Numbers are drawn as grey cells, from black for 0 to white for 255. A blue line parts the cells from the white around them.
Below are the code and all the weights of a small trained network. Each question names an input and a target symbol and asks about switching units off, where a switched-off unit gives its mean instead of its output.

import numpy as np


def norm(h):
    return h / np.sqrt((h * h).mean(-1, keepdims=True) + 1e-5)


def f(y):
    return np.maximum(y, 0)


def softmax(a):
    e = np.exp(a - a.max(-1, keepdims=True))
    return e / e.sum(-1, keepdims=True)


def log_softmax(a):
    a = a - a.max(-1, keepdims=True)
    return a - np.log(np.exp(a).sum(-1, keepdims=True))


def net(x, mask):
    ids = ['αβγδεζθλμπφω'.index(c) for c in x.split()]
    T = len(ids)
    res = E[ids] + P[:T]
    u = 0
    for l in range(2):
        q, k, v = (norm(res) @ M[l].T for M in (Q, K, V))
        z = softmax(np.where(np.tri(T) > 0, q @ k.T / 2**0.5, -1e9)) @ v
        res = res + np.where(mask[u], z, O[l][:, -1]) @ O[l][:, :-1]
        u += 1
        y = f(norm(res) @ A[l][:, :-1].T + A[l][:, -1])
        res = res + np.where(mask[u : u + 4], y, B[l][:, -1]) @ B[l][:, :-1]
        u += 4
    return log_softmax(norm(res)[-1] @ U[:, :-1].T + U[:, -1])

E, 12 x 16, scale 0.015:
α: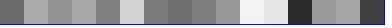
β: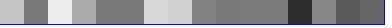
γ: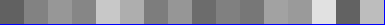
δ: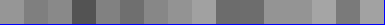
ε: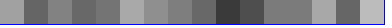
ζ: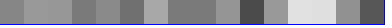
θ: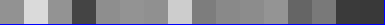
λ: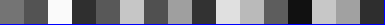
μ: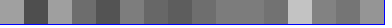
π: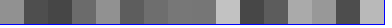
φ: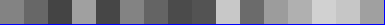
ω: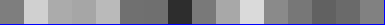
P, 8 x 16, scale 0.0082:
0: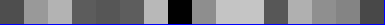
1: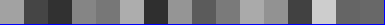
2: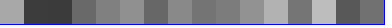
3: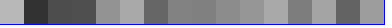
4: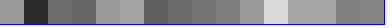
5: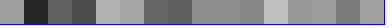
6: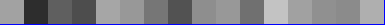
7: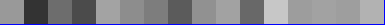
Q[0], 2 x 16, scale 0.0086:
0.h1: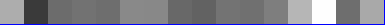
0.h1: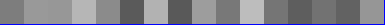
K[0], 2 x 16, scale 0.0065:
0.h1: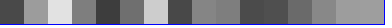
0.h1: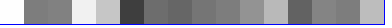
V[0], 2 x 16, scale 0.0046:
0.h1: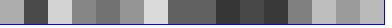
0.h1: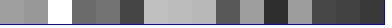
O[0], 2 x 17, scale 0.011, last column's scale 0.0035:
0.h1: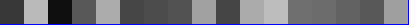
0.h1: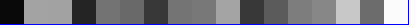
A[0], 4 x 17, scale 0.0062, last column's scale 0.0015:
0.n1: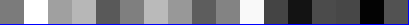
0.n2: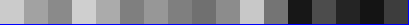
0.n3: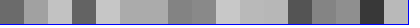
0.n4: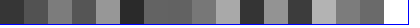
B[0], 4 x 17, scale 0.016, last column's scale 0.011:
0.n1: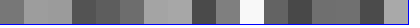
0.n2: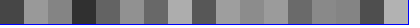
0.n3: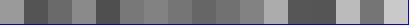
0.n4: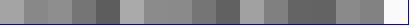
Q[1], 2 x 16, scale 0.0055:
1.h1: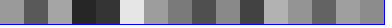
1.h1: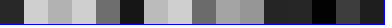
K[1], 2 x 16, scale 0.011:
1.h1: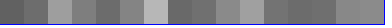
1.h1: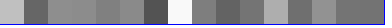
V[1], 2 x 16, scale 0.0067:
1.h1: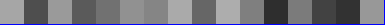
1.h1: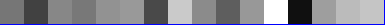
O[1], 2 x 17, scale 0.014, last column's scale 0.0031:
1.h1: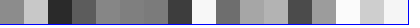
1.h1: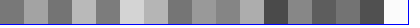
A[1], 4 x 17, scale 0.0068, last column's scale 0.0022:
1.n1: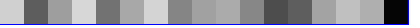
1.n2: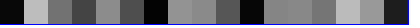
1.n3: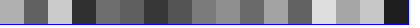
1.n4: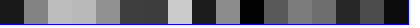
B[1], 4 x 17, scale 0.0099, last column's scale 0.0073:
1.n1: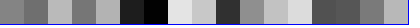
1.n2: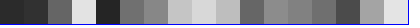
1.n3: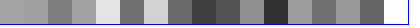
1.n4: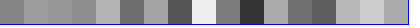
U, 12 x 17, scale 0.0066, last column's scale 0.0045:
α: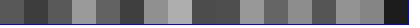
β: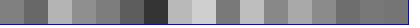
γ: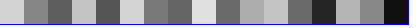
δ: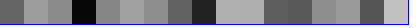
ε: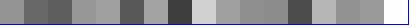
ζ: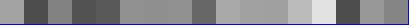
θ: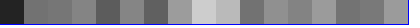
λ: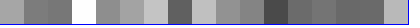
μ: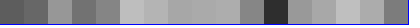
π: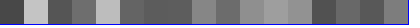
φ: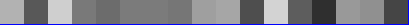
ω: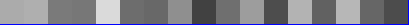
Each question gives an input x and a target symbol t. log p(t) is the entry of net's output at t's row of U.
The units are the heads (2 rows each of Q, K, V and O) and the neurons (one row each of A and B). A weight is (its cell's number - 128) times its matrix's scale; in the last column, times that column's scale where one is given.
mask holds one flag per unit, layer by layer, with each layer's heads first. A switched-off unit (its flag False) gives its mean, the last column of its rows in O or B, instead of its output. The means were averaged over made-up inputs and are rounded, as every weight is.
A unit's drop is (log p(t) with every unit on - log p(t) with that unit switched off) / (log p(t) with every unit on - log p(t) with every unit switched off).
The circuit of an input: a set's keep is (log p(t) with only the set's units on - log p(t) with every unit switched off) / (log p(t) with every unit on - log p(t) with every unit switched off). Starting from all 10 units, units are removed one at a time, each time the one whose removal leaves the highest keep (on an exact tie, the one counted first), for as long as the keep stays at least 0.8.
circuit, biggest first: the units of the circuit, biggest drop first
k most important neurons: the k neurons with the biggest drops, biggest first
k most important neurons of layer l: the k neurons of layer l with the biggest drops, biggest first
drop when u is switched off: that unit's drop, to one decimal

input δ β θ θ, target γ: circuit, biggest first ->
[0.h1, 1.h1, 0.n2]
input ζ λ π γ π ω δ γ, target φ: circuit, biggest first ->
[1.h1, 1.n4, 0.n1]
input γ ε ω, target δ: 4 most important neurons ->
[0.n2, 0.n1, 1.n2, 0.n4]
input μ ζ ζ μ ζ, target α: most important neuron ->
[1.n2]
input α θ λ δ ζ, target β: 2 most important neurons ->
[1.n1, 0.n1]
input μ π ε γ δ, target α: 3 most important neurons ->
[1.n2, 1.n3, 0.n3]
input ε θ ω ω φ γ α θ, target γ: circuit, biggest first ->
[1.h1, 0.h1]
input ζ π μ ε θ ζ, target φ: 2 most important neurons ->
[1.n4, 0.n1]
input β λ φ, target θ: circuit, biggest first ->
[0.h1, 1.n2]
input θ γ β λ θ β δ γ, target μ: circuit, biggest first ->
[0.h1, 1.n3, 1.n2]
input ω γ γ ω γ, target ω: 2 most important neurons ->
[1.n3, 0.n3]
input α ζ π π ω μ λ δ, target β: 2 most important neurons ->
[1.n1, 0.n3]
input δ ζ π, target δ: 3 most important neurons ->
[0.n4, 1.n2, 1.n1]
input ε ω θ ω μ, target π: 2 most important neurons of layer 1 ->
[1.n4, 1.n2]
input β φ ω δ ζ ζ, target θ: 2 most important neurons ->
[1.n2, 0.n1]
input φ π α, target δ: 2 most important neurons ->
[0.n2, 0.n1]
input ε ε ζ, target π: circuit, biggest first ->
[0.h1]
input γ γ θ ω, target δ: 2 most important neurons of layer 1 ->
[1.n2, 1.n4]
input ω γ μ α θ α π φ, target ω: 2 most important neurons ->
[1.n3, 0.n3]
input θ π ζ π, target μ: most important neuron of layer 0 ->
[0.n3]
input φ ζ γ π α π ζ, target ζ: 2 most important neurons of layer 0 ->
[0.n4, 0.n3]
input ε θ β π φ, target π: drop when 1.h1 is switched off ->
0.3
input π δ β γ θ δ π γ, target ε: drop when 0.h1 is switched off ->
0.1
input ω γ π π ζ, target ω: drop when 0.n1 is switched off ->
0.2
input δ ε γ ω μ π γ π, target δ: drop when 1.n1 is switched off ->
0.2
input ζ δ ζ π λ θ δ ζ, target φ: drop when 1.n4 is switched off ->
0.8
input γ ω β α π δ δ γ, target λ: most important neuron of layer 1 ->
[1.n4]
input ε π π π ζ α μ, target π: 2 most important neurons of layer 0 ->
[0.n3, 0.n1]
